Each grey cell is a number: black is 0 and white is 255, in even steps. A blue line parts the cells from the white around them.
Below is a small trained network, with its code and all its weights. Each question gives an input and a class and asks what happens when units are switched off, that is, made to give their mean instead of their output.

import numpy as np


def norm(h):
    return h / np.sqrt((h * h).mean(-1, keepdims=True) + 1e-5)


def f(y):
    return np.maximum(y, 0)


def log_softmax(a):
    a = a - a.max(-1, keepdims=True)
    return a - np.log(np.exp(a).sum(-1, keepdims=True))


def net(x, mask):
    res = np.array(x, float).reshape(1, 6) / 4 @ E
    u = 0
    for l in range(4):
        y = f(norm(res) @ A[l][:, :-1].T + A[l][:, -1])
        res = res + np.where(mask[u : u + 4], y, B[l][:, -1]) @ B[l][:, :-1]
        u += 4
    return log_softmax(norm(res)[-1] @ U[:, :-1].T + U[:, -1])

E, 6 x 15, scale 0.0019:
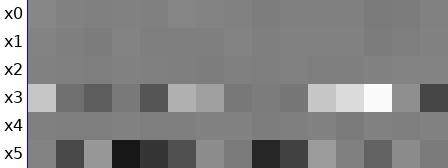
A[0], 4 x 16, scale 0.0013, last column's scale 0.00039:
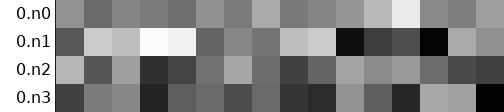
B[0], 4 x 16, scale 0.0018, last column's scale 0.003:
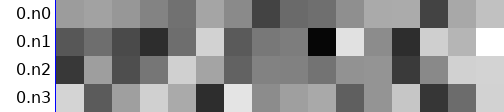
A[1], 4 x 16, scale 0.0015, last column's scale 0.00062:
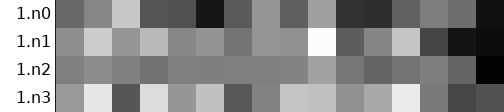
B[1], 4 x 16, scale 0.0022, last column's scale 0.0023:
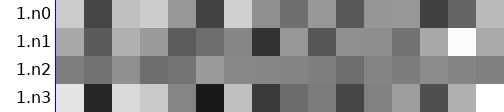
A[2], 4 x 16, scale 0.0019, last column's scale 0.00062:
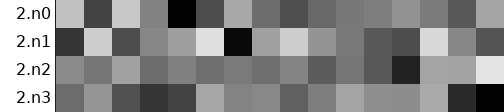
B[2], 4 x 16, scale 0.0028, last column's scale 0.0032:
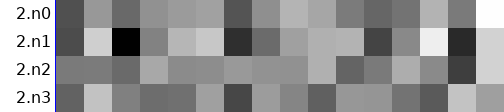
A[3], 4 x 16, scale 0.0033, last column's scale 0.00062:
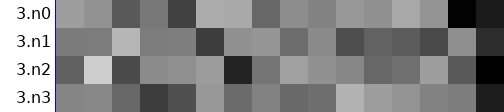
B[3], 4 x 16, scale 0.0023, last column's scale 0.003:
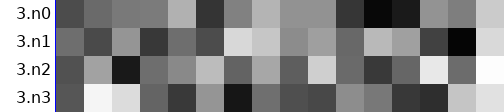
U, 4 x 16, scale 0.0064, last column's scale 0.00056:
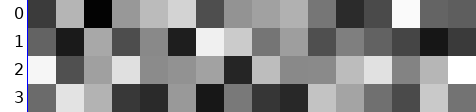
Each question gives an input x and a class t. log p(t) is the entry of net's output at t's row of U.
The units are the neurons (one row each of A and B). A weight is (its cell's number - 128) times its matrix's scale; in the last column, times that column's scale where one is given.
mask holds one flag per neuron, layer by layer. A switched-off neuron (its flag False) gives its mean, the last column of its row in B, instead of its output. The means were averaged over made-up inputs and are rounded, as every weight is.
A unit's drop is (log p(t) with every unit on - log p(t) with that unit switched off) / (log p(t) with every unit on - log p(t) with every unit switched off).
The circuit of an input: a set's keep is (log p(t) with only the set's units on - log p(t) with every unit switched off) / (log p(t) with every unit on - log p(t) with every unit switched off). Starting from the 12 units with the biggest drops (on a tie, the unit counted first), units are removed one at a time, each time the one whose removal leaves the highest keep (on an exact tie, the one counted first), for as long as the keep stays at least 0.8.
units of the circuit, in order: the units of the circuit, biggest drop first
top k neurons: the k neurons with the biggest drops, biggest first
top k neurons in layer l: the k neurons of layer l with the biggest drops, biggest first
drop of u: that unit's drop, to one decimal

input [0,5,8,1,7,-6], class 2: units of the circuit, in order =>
(1.n3)
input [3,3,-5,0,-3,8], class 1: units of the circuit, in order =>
(0.n1, 0.n3)
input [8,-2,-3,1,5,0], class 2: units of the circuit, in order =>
(2.n1, 3.n2)
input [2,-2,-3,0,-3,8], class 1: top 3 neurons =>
(0.n1, 0.n3, 2.n1)
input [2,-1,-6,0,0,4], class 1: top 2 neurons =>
(2.n1, 0.n1)
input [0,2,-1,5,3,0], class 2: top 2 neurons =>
(0.n1, 1.n3)
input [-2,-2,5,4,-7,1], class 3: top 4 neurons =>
(0.n3, 2.n1, 2.n2, 3.n2)
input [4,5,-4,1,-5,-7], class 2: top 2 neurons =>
(1.n3, 0.n2)
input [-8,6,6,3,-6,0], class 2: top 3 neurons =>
(0.n1, 2.n1, 1.n3)
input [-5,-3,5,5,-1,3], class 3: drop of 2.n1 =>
0.1
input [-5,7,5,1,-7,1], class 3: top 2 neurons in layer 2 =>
(2.n1, 2.n0)
